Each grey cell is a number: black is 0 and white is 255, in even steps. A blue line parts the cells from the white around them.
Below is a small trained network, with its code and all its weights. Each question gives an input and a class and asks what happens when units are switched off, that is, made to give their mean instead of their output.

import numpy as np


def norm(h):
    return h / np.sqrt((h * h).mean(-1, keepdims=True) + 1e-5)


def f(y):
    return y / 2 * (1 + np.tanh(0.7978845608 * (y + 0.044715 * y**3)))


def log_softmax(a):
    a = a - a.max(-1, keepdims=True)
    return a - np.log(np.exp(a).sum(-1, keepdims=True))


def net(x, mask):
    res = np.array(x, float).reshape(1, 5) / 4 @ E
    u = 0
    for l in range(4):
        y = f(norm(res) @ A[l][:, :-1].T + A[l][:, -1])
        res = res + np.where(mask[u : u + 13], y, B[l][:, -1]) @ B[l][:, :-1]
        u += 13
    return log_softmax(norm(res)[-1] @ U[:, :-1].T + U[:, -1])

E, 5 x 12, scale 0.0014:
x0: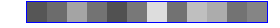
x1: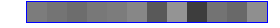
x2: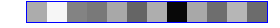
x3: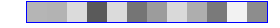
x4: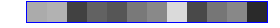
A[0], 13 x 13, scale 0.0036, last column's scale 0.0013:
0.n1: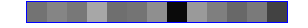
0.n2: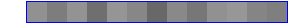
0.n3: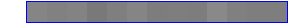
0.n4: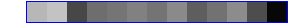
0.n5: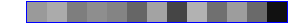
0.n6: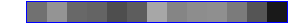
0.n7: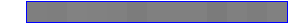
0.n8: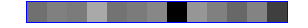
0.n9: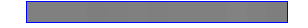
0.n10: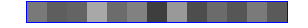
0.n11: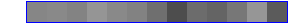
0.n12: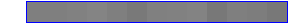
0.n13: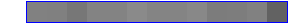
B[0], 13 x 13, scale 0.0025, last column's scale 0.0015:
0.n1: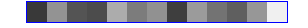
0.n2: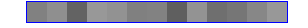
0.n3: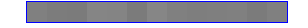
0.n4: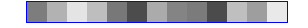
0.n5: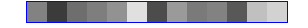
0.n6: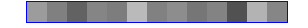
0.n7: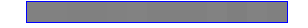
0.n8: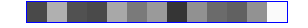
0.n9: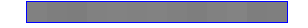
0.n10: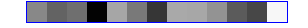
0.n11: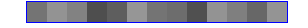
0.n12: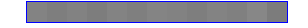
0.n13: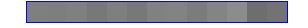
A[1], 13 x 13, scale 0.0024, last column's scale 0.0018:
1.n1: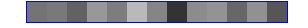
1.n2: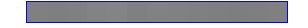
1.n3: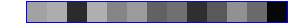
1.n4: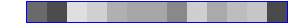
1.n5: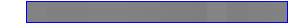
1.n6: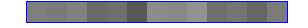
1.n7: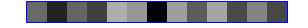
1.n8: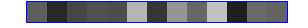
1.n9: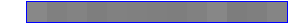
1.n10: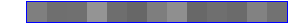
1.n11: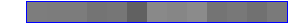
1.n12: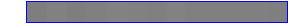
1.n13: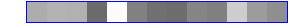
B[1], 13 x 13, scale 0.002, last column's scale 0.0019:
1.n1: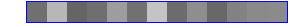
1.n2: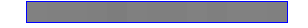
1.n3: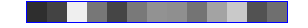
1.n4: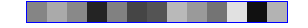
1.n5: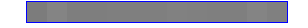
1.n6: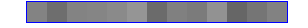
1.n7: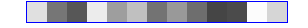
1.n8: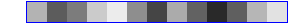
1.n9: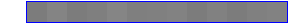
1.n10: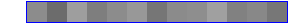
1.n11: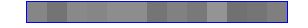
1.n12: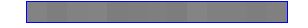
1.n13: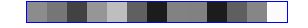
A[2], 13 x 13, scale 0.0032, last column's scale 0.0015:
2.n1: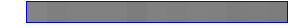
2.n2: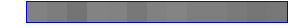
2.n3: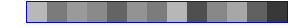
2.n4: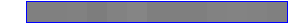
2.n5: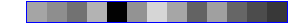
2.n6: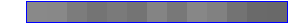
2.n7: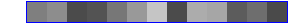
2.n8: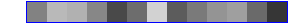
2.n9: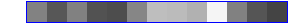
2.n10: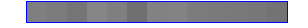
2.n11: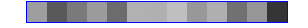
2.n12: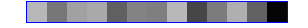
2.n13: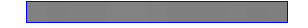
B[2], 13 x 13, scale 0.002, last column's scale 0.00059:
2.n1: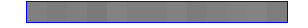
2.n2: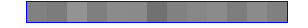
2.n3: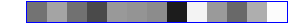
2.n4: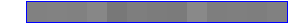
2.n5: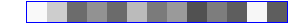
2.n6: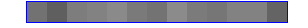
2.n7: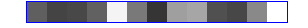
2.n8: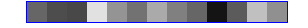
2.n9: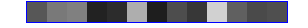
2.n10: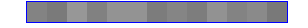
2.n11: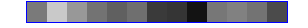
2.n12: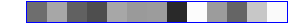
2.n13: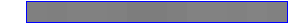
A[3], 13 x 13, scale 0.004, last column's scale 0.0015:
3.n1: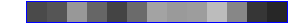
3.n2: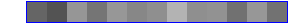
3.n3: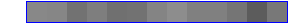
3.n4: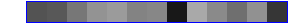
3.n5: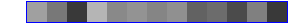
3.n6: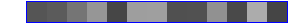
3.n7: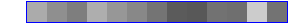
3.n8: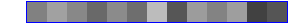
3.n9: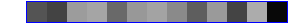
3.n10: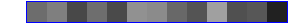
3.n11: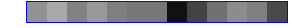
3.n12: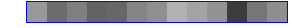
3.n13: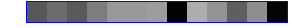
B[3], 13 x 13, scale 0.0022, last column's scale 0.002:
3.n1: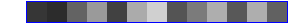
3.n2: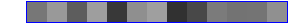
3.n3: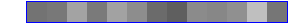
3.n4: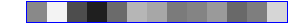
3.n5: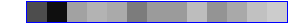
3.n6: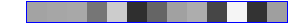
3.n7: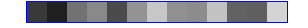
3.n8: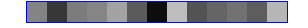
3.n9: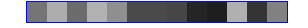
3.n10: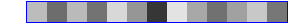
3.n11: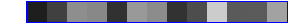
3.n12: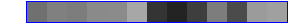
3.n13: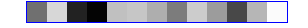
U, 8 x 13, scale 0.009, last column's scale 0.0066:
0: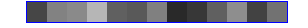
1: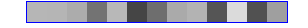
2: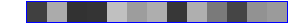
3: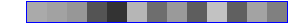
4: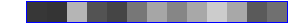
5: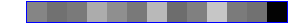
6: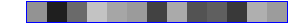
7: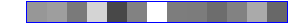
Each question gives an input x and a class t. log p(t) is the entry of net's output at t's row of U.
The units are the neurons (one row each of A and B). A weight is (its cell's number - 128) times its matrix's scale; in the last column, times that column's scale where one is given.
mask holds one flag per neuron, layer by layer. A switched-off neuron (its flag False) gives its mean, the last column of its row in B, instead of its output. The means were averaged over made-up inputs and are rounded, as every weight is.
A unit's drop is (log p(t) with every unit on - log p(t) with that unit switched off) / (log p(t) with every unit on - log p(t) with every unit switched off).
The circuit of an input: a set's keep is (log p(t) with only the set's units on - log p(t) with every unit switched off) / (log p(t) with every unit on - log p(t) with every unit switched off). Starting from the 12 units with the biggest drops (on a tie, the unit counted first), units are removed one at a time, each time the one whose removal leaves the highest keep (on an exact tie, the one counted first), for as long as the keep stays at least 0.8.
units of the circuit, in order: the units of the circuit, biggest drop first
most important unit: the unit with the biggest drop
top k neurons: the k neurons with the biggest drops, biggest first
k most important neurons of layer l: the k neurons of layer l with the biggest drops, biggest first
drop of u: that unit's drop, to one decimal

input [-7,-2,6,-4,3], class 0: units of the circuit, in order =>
(0.n4 3.n11)
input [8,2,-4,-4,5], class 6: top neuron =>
(1.n8)
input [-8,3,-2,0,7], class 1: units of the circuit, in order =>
(0.n4 0.n5 1.n3)
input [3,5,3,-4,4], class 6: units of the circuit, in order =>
(2.n12 3.n10)
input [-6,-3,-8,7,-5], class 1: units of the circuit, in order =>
(1.n4 0.n5)
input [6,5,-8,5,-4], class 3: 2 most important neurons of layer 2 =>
(2.n11 2.n9)
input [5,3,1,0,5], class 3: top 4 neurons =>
(2.n5 2.n9 0.n8 0.n6)
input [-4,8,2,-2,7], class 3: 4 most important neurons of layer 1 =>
(1.n4 1.n13 1.n8 1.n1)
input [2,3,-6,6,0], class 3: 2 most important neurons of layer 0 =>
(0.n4 0.n5)
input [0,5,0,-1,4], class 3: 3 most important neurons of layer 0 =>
(0.n4 0.n5 0.n10)
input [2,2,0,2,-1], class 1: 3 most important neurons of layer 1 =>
(1.n4 1.n3 1.n13)
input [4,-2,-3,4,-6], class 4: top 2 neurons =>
(3.n1 1.n4)
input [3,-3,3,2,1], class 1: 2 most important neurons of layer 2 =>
(2.n12 2.n3)
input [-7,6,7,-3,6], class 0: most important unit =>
3.n11
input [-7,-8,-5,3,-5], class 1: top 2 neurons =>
(1.n4 0.n5)
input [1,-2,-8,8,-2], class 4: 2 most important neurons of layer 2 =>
(2.n9 2.n5)
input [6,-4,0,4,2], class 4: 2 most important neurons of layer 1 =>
(1.n4 1.n7)
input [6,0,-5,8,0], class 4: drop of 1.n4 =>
0.1
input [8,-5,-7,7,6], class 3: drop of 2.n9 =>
0.1
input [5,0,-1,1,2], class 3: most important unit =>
2.n9
